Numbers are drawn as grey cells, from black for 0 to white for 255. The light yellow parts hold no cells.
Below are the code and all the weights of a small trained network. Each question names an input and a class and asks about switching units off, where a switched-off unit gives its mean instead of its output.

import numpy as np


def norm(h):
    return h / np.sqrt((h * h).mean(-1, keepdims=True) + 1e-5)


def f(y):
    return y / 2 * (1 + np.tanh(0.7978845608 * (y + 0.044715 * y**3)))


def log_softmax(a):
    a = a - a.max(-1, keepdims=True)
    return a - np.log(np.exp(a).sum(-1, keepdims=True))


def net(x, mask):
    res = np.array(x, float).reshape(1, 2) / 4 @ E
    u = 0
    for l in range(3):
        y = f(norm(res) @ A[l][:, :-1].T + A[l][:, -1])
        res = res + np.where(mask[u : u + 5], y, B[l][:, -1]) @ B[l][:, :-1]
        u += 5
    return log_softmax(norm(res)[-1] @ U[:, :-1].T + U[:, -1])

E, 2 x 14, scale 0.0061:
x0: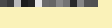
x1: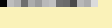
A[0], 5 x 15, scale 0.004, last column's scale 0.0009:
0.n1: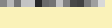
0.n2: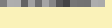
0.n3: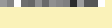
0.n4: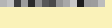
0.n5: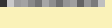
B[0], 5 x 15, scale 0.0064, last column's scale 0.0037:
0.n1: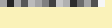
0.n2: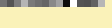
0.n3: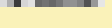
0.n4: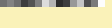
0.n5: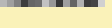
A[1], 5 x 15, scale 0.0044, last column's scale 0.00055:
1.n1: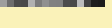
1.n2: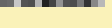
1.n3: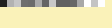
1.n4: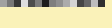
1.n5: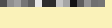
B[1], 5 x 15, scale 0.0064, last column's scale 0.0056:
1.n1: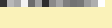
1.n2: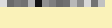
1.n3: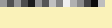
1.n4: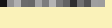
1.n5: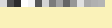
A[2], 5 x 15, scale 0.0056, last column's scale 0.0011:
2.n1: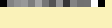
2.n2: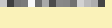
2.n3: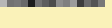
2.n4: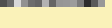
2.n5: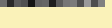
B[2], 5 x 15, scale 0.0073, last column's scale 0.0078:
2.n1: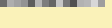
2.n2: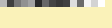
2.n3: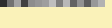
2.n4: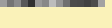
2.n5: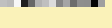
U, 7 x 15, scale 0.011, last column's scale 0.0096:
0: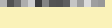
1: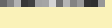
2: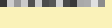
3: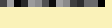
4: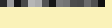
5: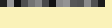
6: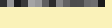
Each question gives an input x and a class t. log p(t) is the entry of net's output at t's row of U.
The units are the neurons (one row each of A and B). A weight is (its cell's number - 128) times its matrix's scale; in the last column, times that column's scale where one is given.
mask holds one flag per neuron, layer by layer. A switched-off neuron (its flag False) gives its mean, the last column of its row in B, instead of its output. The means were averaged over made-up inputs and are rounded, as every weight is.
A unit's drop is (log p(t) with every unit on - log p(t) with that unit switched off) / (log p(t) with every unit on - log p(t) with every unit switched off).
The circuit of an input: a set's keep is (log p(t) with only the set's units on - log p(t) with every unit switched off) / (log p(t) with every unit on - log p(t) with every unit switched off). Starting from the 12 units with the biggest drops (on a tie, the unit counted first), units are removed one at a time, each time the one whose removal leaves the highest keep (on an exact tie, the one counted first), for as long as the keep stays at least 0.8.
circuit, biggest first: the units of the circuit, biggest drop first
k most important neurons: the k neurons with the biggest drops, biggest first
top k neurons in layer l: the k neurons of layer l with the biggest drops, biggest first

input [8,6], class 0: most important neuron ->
1.n5
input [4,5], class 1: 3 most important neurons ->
0.n1; 1.n3; 2.n2
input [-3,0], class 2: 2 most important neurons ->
1.n1; 1.n2
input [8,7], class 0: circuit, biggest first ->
1.n5; 1.n2
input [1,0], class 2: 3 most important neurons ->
0.n3; 1.n4; 0.n1
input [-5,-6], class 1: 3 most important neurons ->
1.n5; 0.n3; 1.n2
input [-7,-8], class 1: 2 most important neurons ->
1.n5; 0.n3
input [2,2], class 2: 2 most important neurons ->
0.n3; 0.n1
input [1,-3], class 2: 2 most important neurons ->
1.n1; 1.n3
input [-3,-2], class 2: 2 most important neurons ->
1.n1; 0.n4
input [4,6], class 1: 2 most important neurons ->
0.n1; 1.n3
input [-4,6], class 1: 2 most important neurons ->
0.n3; 1.n3
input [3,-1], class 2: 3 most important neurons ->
0.n3; 0.n1; 1.n4
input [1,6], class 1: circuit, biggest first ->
1.n3
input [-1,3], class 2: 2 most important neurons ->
0.n5; 0.n2
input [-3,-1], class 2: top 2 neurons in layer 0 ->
0.n4; 0.n3
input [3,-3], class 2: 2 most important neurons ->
0.n3; 0.n1
